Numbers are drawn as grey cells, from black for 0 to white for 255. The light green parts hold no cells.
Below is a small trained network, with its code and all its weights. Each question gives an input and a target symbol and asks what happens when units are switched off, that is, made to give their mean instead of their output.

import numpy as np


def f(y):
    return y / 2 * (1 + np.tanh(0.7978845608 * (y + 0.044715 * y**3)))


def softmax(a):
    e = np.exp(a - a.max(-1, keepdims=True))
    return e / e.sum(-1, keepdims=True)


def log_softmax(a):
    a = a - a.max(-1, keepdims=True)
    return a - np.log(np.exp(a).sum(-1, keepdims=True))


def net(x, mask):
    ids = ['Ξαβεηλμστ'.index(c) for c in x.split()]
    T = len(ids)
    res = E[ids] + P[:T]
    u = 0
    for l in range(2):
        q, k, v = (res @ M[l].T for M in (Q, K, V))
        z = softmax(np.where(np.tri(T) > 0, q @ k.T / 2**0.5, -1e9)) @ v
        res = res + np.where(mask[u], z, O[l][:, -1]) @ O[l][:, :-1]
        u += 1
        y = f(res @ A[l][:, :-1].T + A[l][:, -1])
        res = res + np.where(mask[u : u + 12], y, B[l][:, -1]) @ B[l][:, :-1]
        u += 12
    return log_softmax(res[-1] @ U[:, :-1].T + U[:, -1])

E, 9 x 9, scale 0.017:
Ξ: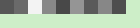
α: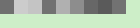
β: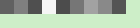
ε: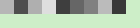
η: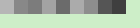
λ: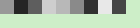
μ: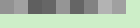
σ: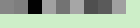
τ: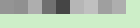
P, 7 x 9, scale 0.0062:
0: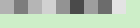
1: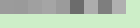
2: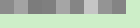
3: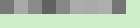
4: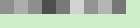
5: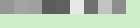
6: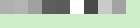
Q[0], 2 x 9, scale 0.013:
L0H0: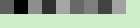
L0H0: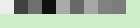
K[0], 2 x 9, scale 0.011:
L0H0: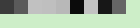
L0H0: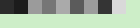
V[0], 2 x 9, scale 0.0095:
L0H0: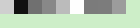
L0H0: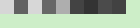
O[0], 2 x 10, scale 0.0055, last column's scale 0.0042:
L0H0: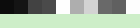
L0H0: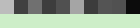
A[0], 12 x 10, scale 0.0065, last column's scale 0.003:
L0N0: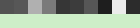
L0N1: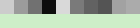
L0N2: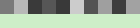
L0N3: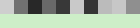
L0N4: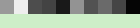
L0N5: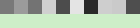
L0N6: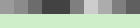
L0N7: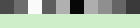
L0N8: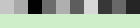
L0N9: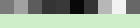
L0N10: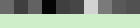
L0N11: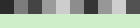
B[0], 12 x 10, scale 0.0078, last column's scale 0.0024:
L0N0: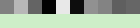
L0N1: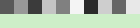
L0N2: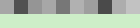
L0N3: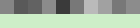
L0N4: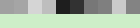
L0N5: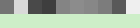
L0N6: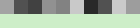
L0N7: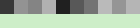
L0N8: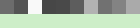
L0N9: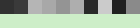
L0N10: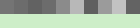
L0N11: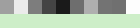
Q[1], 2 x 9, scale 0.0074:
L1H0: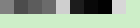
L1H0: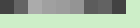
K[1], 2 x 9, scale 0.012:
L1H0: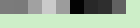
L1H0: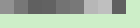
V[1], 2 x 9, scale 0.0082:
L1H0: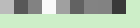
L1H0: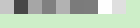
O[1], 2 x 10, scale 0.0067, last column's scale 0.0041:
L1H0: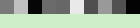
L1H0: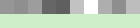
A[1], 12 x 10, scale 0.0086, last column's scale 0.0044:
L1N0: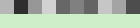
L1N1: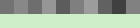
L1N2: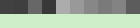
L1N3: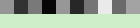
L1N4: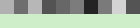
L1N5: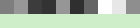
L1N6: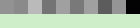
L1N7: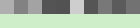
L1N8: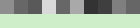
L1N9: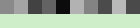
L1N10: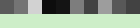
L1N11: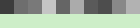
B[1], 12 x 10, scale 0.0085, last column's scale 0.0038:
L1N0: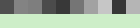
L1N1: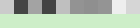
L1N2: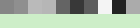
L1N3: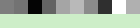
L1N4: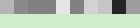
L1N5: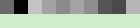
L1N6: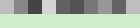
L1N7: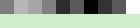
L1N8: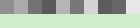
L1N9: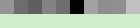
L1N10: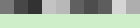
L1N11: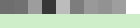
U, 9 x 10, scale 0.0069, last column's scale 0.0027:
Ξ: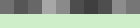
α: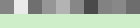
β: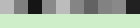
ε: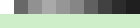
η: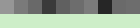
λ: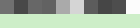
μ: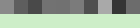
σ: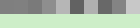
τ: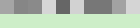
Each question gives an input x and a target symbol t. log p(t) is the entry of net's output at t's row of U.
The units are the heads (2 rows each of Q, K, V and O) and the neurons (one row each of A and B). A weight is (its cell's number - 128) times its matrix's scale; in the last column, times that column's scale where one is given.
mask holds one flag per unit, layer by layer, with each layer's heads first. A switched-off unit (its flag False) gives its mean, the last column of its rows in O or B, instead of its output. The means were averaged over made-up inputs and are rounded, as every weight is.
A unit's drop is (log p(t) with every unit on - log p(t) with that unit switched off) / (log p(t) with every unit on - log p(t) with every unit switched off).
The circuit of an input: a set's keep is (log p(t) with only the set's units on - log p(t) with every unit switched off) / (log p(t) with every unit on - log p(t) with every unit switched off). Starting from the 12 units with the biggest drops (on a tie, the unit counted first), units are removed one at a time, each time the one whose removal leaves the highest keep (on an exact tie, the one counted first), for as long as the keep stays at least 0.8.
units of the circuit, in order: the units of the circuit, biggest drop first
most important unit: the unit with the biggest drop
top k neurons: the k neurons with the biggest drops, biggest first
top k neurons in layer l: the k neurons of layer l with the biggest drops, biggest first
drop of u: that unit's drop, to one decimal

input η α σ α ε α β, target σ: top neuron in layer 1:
[L1N8]
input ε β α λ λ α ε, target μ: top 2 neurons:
[L1N2, L1N0]
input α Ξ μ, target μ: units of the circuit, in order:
[L0H0, L0N9, L1N0]
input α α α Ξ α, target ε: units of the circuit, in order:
[L0H0, L1N4]
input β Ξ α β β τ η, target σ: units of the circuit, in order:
[L0H0, L1H0]
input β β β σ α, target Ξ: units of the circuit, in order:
[L1H0, L0N11, L0N5]
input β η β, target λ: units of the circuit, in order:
[L0H0, L1H0, L1N11]
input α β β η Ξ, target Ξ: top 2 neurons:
[L1N10, L1N7]
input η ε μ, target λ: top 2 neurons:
[L1N5, L0N9]
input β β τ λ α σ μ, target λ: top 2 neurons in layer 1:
[L1N5, L1N3]
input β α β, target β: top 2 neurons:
[L1N1, L1N7]
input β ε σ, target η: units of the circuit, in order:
[L0N11, L0N8]
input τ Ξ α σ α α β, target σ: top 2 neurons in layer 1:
[L1N7, L1N11]
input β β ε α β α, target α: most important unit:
L1H0
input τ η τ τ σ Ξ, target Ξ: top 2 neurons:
[L1N10, L0N11]
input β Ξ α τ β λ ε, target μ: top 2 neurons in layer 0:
[L0N11, L0N10]
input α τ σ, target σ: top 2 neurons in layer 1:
[L1N7, L1N9]
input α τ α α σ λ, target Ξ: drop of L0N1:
0.1
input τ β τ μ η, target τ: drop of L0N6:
0.0
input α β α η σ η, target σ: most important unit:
L1N7
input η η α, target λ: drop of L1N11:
0.2
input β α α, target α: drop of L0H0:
0.4
